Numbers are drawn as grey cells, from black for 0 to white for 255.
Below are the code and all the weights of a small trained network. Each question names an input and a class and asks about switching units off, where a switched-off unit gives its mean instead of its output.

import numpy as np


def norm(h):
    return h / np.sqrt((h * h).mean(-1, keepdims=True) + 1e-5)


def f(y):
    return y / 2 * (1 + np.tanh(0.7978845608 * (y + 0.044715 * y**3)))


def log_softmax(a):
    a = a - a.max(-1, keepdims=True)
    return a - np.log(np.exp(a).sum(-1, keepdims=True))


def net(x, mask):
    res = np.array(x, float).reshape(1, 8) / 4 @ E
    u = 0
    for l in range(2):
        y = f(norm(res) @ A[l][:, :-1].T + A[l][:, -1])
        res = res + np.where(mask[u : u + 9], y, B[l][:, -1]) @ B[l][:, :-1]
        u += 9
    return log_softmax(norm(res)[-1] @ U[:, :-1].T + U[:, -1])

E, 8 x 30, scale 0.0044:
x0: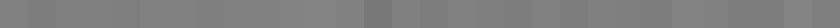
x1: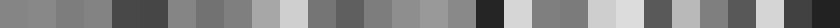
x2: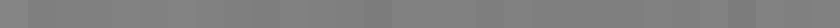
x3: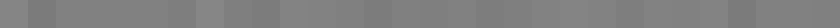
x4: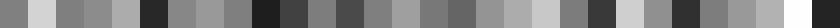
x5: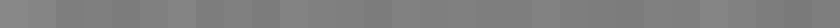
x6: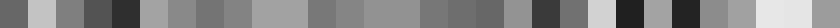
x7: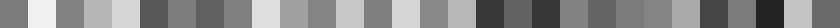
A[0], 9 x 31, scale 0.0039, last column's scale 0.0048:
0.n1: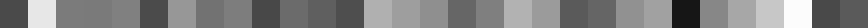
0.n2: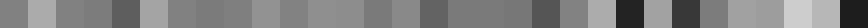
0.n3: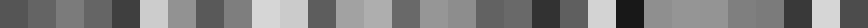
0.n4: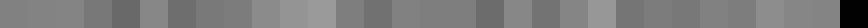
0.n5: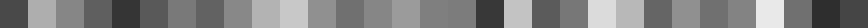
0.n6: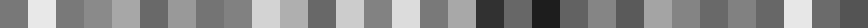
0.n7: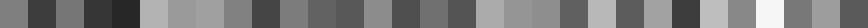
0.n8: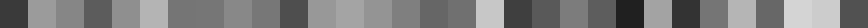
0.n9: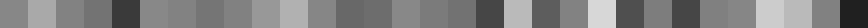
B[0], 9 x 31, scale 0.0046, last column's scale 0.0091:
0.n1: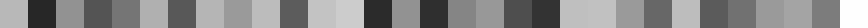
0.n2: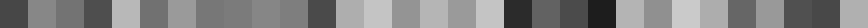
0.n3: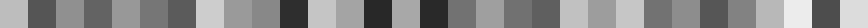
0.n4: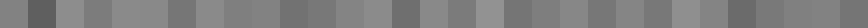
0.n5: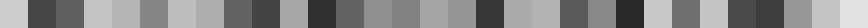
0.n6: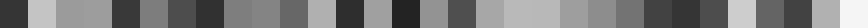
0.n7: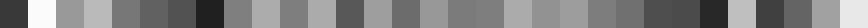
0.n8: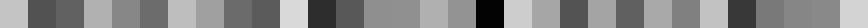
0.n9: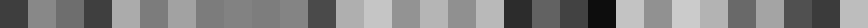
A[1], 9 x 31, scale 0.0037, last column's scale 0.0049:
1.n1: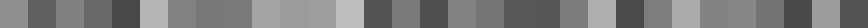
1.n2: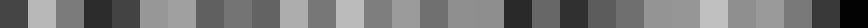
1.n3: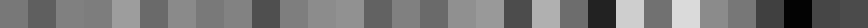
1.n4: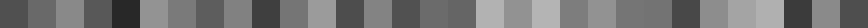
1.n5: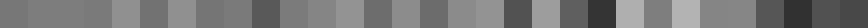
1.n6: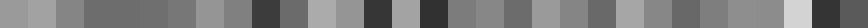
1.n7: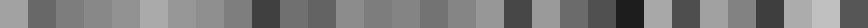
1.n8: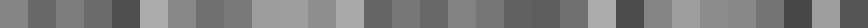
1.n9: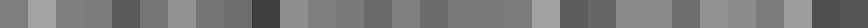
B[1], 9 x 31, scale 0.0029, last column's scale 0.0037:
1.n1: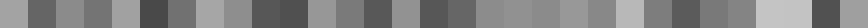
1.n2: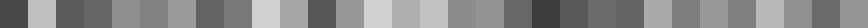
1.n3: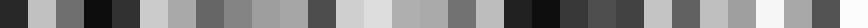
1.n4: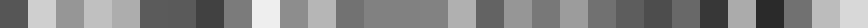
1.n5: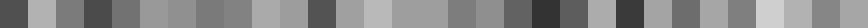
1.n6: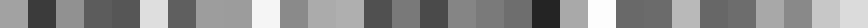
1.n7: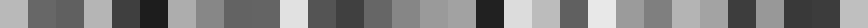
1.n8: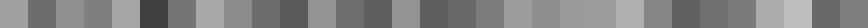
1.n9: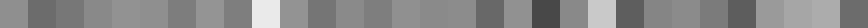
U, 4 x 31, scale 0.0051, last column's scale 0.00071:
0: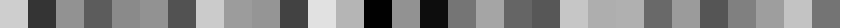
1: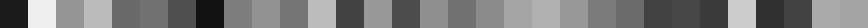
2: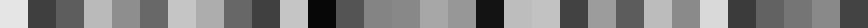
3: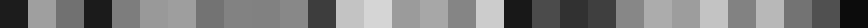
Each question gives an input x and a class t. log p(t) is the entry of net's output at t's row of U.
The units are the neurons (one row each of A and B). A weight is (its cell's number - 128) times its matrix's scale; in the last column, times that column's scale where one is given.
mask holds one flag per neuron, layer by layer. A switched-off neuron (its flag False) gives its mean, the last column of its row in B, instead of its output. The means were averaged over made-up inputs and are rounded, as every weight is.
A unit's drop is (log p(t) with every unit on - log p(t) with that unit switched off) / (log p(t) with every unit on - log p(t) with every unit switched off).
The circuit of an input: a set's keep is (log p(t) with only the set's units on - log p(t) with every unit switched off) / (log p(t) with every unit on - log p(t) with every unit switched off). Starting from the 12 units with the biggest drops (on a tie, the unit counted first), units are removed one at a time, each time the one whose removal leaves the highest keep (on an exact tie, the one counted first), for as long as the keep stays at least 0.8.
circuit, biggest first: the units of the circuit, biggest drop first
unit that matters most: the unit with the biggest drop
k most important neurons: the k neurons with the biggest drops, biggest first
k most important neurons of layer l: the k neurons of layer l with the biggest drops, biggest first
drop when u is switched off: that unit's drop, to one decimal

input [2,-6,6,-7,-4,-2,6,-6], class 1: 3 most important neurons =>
0.n7; 0.n5; 0.n1
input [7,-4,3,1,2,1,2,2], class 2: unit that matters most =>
0.n8
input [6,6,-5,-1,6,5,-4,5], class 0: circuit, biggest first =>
0.n8; 0.n7
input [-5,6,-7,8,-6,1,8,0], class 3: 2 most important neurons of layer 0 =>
0.n9; 0.n1
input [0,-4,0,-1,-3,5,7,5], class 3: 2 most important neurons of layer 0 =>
0.n2; 0.n7
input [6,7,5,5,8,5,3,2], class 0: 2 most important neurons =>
0.n1; 0.n8
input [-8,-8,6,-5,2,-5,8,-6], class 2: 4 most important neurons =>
0.n8; 0.n6; 1.n7; 1.n3
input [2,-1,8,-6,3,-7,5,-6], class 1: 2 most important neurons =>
0.n7; 0.n3
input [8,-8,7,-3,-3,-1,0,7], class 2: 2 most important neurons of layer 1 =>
1.n7; 1.n4
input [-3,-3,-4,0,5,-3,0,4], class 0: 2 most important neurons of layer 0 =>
0.n1; 0.n7
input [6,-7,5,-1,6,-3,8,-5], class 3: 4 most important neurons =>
0.n5; 0.n2; 0.n3; 0.n6
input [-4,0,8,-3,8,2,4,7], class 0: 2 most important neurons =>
0.n1; 0.n7
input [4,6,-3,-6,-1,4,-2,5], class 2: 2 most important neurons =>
0.n5; 0.n7
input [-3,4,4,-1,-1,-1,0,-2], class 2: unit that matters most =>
0.n5
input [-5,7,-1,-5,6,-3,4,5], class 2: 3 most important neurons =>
0.n5; 0.n3; 0.n7
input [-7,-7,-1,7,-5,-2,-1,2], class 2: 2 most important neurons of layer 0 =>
0.n8; 0.n1
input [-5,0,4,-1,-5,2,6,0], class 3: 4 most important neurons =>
0.n2; 0.n9; 0.n1; 1.n2
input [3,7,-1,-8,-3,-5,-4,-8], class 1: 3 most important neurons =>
0.n7; 0.n8; 1.n4
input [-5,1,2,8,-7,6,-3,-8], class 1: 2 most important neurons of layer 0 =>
0.n7; 0.n1
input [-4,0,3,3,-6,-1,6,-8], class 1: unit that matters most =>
0.n7
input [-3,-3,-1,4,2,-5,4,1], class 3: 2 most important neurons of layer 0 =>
0.n2; 0.n5
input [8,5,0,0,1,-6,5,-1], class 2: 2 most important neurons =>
0.n5; 1.n3
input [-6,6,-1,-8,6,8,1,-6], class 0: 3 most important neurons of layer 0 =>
0.n1; 0.n6; 0.n8
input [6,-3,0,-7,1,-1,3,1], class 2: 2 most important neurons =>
0.n8; 1.n3
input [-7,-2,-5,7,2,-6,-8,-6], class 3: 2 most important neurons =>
0.n6; 1.n3
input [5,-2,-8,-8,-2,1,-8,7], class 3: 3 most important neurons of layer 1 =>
1.n3; 1.n5; 1.n4
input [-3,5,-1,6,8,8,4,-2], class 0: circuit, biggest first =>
0.n1
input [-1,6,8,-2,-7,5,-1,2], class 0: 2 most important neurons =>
0.n3; 0.n8
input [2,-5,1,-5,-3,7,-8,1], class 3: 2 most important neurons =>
1.n3; 0.n5
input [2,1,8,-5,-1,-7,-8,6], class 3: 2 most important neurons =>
1.n3; 0.n7
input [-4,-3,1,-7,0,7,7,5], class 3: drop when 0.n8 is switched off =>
0.1
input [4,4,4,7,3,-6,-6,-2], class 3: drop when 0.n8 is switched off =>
0.1
